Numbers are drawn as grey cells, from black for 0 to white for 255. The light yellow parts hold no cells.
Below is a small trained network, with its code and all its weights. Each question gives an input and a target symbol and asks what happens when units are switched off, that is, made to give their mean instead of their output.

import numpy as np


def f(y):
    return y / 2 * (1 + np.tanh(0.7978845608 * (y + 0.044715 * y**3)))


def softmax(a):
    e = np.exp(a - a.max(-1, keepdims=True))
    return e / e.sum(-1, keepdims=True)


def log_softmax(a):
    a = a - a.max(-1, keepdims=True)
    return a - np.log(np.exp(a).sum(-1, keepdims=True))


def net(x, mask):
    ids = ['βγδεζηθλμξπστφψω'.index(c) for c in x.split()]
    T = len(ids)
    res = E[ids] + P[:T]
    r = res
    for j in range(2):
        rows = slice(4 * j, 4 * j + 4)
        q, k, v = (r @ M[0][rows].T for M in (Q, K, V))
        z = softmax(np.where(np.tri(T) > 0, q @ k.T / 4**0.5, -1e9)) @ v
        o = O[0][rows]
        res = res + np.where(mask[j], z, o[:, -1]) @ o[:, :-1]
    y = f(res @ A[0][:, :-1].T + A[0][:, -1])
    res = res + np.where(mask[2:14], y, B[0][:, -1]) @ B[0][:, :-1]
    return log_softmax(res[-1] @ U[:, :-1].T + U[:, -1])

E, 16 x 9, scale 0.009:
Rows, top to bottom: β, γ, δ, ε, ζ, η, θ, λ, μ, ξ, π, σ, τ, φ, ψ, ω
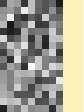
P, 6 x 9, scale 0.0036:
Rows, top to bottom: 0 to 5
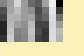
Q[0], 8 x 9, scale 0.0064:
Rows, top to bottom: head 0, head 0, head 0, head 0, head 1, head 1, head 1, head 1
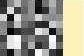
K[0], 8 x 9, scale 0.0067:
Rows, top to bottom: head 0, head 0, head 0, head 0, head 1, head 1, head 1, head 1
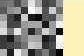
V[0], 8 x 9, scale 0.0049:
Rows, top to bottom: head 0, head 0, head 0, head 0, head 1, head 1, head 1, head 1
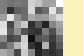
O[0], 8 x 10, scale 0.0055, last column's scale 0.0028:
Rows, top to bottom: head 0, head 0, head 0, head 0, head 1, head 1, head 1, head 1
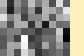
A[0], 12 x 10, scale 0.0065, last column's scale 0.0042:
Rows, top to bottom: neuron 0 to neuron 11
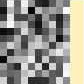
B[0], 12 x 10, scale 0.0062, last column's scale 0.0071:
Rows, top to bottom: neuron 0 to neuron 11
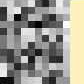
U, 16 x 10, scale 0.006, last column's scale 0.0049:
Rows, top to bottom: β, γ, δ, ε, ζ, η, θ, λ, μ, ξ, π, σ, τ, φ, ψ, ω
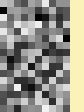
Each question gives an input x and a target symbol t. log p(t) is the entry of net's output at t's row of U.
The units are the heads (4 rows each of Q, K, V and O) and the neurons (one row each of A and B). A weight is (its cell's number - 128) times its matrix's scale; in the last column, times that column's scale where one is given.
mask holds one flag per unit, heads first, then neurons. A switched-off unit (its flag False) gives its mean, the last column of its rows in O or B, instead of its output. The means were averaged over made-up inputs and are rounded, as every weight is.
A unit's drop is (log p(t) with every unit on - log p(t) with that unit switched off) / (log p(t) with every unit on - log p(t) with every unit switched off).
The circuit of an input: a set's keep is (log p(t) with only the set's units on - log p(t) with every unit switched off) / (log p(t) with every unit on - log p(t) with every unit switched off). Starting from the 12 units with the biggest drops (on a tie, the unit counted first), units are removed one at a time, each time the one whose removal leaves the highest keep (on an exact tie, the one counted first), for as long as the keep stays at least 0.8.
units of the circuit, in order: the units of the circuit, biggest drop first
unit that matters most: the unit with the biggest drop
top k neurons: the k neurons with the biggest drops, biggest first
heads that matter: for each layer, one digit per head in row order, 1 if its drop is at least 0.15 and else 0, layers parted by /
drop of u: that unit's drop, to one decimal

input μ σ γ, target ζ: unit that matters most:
neuron 0
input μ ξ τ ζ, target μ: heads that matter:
10
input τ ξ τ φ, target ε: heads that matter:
01
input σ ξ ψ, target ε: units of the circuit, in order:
head 1; neuron 5
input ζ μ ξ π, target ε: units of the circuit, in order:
head 1; neuron 5
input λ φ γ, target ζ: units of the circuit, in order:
head 1; neuron 0; neuron 4; neuron 10
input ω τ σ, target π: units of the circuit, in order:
head 1; neuron 11; neuron 0; neuron 9
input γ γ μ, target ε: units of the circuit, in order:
neuron 5; neuron 3
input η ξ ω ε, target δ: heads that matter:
11
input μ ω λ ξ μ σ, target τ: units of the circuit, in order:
head 0; neuron 7; neuron 5
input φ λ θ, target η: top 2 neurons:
neuron 0; neuron 1
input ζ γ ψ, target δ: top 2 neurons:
neuron 3; neuron 1
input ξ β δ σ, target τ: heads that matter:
11
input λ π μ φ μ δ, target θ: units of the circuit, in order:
neuron 2; neuron 5
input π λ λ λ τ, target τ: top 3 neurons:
neuron 5; neuron 4; neuron 2
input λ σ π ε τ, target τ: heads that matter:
00
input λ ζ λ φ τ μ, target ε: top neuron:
neuron 3
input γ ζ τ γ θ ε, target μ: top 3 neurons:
neuron 7; neuron 4; neuron 1
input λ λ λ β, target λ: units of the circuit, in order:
neuron 2; head 0; neuron 8; neuron 1
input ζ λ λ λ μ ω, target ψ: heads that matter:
01
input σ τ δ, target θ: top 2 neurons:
neuron 2; neuron 5
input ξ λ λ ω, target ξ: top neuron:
neuron 8
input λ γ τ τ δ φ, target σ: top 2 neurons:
neuron 9; neuron 4
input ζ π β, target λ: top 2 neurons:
neuron 2; neuron 8
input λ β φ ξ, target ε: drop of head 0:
-0.1
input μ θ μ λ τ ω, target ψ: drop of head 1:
0.2
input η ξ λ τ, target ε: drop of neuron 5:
0.3
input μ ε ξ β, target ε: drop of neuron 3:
0.3
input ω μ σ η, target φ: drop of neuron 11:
0.8
